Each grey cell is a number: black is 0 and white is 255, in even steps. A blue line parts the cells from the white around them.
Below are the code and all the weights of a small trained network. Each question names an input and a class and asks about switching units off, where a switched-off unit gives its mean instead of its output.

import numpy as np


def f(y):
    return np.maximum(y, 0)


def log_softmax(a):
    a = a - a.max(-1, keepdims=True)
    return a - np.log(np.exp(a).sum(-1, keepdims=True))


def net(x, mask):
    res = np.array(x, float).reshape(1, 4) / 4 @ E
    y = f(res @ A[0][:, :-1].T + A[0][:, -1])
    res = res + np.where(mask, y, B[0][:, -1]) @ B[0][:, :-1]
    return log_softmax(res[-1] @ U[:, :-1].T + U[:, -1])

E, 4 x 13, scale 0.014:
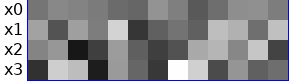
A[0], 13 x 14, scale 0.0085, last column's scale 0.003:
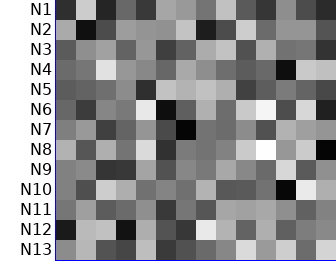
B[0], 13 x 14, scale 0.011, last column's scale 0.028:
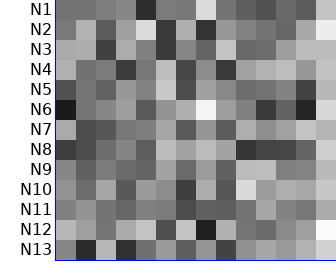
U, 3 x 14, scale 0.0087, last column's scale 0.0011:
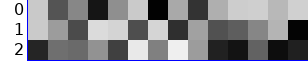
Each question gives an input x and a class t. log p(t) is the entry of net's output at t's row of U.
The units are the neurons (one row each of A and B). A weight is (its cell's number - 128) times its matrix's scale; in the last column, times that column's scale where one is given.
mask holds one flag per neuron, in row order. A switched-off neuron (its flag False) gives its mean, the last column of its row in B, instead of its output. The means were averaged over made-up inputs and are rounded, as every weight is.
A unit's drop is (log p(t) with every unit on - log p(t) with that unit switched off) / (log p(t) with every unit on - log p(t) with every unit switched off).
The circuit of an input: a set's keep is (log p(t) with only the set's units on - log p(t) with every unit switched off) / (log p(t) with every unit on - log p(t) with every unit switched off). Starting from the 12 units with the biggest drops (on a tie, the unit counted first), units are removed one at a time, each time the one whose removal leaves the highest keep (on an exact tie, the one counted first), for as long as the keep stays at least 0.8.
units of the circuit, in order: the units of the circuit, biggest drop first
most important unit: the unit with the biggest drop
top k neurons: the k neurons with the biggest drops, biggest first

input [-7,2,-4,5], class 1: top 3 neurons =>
N12, N13, N3
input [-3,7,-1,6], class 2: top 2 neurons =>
N6, N8
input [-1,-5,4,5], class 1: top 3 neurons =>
N12, N6, N8
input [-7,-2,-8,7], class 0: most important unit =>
N4
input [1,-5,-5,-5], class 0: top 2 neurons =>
N12, N6
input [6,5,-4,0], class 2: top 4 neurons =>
N6, N8, N13, N7
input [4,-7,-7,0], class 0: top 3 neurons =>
N6, N4, N10
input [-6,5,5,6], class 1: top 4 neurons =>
N12, N3, N4, N10
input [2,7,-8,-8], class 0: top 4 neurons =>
N10, N4, N12, N3
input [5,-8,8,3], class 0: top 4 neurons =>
N6, N9, N8, N13
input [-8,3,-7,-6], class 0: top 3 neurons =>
N10, N4, N12
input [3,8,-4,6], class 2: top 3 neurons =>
N6, N8, N2
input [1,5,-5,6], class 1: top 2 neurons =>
N12, N3
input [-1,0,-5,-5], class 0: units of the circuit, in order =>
N12
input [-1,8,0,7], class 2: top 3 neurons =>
N6, N8, N2
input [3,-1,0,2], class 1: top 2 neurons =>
N6, N8
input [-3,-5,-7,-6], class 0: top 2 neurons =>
N12, N10
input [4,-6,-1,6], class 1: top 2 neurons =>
N12, N6
